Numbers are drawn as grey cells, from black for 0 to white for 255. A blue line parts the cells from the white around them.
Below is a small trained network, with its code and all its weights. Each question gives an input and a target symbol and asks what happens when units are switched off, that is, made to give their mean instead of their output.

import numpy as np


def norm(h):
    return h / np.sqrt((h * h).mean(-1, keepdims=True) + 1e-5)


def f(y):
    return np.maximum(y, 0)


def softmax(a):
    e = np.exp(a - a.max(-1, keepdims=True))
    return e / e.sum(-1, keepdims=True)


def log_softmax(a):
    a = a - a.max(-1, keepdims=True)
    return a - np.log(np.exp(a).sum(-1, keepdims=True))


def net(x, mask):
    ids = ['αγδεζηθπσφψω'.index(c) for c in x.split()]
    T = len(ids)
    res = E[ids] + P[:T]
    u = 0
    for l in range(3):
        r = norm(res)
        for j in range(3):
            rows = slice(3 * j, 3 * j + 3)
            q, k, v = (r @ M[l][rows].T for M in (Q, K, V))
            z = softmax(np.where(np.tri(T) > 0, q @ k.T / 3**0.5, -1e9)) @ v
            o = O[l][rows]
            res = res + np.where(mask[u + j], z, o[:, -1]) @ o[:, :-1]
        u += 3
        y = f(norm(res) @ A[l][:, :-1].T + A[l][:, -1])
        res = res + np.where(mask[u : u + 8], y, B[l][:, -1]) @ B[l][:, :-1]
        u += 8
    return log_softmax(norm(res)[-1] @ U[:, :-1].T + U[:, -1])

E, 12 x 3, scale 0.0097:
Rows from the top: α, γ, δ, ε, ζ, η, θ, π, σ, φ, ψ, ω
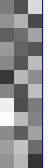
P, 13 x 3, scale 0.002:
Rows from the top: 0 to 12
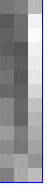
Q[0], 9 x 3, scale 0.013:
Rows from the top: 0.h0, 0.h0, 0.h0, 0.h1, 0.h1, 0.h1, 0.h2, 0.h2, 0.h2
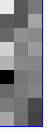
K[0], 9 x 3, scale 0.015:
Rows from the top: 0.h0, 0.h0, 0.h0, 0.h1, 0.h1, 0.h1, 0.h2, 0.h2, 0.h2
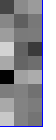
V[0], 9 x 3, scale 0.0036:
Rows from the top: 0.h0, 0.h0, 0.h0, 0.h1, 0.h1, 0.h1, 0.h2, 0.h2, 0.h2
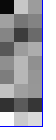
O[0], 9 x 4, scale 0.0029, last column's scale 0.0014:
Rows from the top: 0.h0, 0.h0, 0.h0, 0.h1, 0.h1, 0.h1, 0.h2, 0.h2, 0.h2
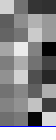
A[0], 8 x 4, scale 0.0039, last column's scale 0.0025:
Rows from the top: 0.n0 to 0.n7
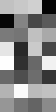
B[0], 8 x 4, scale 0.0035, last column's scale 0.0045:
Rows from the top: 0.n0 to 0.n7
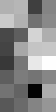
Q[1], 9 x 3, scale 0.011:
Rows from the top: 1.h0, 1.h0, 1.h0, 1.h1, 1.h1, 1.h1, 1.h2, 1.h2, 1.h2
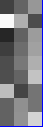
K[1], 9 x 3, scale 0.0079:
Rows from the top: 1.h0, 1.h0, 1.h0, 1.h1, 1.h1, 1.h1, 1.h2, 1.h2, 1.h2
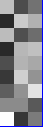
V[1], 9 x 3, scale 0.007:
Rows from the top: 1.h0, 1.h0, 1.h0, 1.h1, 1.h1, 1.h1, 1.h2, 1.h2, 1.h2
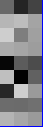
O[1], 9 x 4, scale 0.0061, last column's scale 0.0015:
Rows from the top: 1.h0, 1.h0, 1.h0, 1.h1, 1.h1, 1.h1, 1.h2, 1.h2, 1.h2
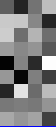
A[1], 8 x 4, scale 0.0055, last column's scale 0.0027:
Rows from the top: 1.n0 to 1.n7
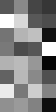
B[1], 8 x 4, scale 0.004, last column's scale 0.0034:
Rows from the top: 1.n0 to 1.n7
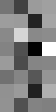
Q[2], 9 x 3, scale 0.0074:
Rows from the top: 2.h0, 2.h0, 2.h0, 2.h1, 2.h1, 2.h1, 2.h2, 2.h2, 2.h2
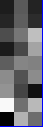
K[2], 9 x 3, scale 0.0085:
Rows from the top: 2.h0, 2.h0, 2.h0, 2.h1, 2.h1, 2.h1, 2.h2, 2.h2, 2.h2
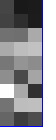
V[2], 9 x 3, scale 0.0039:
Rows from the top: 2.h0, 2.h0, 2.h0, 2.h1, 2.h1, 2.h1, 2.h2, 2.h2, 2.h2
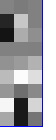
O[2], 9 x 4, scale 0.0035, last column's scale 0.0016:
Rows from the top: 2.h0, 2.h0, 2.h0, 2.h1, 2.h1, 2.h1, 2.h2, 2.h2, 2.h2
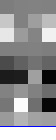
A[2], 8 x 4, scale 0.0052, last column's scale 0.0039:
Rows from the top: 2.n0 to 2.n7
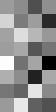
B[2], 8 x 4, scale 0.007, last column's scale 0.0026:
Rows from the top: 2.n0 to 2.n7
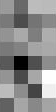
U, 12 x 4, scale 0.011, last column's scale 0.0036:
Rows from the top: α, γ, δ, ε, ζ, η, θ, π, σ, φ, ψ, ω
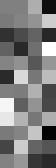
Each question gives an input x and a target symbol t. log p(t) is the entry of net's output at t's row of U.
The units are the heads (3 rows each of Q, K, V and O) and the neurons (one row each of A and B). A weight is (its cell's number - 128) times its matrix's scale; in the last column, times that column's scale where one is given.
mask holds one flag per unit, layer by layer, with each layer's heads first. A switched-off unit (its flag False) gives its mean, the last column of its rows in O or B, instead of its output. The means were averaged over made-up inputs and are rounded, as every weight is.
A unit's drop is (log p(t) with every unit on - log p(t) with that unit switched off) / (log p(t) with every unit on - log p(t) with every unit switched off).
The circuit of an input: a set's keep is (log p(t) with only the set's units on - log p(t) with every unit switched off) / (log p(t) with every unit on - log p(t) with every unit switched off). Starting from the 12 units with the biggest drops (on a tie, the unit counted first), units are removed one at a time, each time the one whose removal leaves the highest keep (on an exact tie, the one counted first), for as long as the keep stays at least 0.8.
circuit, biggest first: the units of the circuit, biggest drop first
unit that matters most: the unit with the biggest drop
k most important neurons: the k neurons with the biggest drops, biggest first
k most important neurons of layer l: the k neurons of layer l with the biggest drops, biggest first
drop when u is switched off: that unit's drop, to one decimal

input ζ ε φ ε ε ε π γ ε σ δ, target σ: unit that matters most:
1.h0
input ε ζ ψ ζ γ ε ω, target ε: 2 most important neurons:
(2.n5; 0.n3)
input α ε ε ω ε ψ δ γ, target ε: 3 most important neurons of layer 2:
(2.n5; 2.n6; 2.n0)
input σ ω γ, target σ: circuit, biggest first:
(1.h1; 0.n4)
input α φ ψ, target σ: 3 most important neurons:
(0.n4; 0.n3; 2.n5)
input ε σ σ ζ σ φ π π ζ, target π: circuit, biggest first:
(1.h0; 2.n6)
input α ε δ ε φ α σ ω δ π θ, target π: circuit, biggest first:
(1.h0; 2.n6; 0.n6)
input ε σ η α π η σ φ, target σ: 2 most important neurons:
(2.n6; 1.n6)
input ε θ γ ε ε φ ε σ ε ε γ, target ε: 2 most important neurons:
(2.n5; 2.n6)
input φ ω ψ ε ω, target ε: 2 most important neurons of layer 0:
(0.n3; 0.n6)
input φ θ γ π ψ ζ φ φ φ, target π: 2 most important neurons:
(2.n6; 1.n6)
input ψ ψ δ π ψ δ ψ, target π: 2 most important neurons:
(2.n5; 2.n0)
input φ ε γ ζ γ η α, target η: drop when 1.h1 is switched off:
0.9
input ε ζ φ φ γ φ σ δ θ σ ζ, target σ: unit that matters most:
1.h0
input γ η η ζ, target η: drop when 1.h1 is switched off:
0.8
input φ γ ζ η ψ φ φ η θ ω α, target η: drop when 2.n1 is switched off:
0.0
